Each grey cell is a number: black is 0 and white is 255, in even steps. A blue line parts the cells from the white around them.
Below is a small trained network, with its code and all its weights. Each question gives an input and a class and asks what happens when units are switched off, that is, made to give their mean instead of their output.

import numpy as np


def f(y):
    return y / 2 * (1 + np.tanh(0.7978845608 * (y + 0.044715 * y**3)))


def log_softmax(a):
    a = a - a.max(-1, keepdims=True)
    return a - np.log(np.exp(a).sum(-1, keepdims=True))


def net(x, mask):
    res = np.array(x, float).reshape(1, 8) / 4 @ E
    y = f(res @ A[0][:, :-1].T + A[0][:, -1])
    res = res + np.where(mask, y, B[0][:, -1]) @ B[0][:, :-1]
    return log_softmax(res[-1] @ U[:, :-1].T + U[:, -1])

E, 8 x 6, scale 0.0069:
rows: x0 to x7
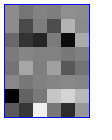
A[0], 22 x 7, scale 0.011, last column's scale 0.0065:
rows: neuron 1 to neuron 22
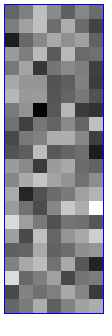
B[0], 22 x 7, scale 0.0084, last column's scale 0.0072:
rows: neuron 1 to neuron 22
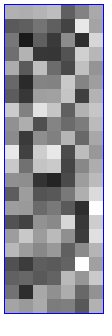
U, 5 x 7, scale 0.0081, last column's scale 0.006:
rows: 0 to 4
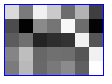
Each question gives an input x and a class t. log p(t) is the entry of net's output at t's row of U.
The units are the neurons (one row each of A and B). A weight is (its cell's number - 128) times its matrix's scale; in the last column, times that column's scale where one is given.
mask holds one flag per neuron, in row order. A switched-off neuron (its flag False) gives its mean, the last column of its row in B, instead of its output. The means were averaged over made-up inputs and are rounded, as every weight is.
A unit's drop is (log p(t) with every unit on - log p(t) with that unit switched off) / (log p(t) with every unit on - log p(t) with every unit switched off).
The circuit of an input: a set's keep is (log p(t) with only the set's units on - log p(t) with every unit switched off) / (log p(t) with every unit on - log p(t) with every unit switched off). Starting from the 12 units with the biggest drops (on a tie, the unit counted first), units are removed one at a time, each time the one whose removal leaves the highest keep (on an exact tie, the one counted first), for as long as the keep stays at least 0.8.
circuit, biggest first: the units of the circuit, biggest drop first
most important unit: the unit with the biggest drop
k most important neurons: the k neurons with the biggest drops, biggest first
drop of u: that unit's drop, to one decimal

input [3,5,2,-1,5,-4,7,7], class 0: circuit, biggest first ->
(neuron 11)
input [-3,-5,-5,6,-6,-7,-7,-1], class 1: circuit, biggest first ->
(neuron 16; neuron 7)
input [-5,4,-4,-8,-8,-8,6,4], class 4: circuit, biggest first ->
(neuron 17; neuron 4)
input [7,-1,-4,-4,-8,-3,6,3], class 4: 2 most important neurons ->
(neuron 17; neuron 16)
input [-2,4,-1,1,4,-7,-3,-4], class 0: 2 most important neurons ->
(neuron 8; neuron 3)
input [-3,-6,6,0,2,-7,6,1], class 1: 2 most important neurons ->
(neuron 3; neuron 13)
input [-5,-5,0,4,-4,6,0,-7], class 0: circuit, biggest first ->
(neuron 8; neuron 12)
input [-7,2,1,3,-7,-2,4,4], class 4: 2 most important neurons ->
(neuron 8; neuron 12)
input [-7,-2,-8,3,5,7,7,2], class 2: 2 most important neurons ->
(neuron 13; neuron 2)
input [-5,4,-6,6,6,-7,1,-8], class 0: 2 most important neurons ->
(neuron 8; neuron 12)
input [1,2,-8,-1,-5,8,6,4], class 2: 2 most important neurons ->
(neuron 4; neuron 2)
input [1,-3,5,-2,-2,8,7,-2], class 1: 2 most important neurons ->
(neuron 3; neuron 10)
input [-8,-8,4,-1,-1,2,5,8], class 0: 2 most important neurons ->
(neuron 11; neuron 1)
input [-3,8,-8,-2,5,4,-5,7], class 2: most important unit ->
neuron 4
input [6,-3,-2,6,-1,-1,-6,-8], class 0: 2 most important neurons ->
(neuron 8; neuron 12)
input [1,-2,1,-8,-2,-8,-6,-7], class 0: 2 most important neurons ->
(neuron 8; neuron 12)
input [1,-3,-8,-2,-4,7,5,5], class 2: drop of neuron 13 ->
0.2
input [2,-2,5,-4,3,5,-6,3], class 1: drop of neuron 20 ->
0.2
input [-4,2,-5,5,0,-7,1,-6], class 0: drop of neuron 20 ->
0.1
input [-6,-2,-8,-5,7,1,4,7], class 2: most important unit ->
neuron 13
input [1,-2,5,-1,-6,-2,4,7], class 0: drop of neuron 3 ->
-0.1
